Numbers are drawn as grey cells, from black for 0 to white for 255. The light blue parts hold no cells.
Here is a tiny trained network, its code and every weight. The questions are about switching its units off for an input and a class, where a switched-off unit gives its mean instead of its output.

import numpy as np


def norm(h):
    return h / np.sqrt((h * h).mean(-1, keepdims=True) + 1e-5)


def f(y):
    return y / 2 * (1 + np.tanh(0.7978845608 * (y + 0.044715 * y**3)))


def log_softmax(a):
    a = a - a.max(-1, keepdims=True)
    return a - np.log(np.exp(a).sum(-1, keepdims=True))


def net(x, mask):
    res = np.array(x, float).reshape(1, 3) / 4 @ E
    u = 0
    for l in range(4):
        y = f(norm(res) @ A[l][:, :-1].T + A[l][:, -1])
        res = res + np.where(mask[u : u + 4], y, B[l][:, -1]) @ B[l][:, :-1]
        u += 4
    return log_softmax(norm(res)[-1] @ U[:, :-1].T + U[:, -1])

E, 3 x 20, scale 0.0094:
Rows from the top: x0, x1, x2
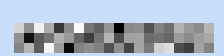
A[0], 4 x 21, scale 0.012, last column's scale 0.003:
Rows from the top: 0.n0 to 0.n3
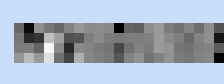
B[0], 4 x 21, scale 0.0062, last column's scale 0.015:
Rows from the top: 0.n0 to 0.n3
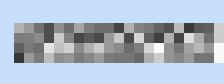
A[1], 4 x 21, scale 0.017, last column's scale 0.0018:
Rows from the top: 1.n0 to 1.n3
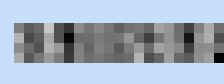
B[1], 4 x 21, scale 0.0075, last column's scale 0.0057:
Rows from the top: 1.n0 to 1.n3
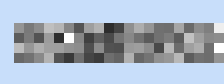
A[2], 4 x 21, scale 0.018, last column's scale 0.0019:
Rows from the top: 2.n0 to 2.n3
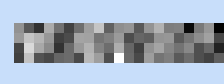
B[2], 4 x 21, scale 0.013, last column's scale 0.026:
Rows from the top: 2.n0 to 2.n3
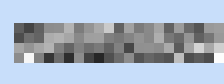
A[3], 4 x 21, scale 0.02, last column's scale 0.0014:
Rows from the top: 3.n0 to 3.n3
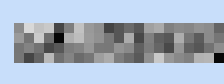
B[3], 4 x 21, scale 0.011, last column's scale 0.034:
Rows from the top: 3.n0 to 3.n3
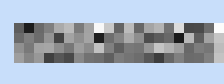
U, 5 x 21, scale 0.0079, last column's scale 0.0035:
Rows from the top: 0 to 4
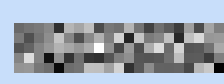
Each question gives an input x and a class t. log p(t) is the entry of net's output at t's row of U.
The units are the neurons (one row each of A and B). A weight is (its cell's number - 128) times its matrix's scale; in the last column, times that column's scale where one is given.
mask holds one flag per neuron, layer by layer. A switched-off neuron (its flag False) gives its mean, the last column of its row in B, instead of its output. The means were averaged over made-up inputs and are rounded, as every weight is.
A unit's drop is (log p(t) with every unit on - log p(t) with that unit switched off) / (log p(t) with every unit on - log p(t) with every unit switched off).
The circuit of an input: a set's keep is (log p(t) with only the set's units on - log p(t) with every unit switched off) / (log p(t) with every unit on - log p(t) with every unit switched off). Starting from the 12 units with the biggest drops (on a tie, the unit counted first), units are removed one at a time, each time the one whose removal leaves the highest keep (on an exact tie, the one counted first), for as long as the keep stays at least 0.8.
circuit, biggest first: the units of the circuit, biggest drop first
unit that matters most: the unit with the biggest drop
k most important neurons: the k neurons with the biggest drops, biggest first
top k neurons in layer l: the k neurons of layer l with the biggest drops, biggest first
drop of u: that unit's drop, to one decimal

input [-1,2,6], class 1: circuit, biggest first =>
[0.n1; 2.n3]
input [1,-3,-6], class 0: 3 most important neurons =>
[0.n3; 3.n1; 0.n2]
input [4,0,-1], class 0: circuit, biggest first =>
[3.n1; 2.n2; 0.n2]
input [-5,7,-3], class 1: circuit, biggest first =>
[2.n3; 3.n0]
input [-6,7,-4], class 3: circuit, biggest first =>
[3.n0]
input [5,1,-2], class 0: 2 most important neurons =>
[3.n1; 2.n2]
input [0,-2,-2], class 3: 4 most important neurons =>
[0.n2; 1.n2; 2.n3; 0.n0]
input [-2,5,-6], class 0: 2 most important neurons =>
[3.n1; 3.n0]
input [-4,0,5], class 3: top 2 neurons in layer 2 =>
[2.n2; 2.n1]
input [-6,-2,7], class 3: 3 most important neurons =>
[0.n1; 3.n0; 2.n2]
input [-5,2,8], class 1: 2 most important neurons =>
[3.n0; 2.n3]
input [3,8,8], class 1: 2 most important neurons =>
[0.n1; 2.n3]
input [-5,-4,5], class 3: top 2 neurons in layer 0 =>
[0.n1; 0.n3]
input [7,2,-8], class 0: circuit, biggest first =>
[3.n1]
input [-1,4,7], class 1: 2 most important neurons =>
[0.n1; 3.n0]
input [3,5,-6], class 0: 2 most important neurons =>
[3.n1; 2.n3]
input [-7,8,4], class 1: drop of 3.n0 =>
0.1
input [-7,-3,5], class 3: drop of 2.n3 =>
0.0
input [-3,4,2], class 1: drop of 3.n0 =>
0.1
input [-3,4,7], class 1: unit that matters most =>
0.n1
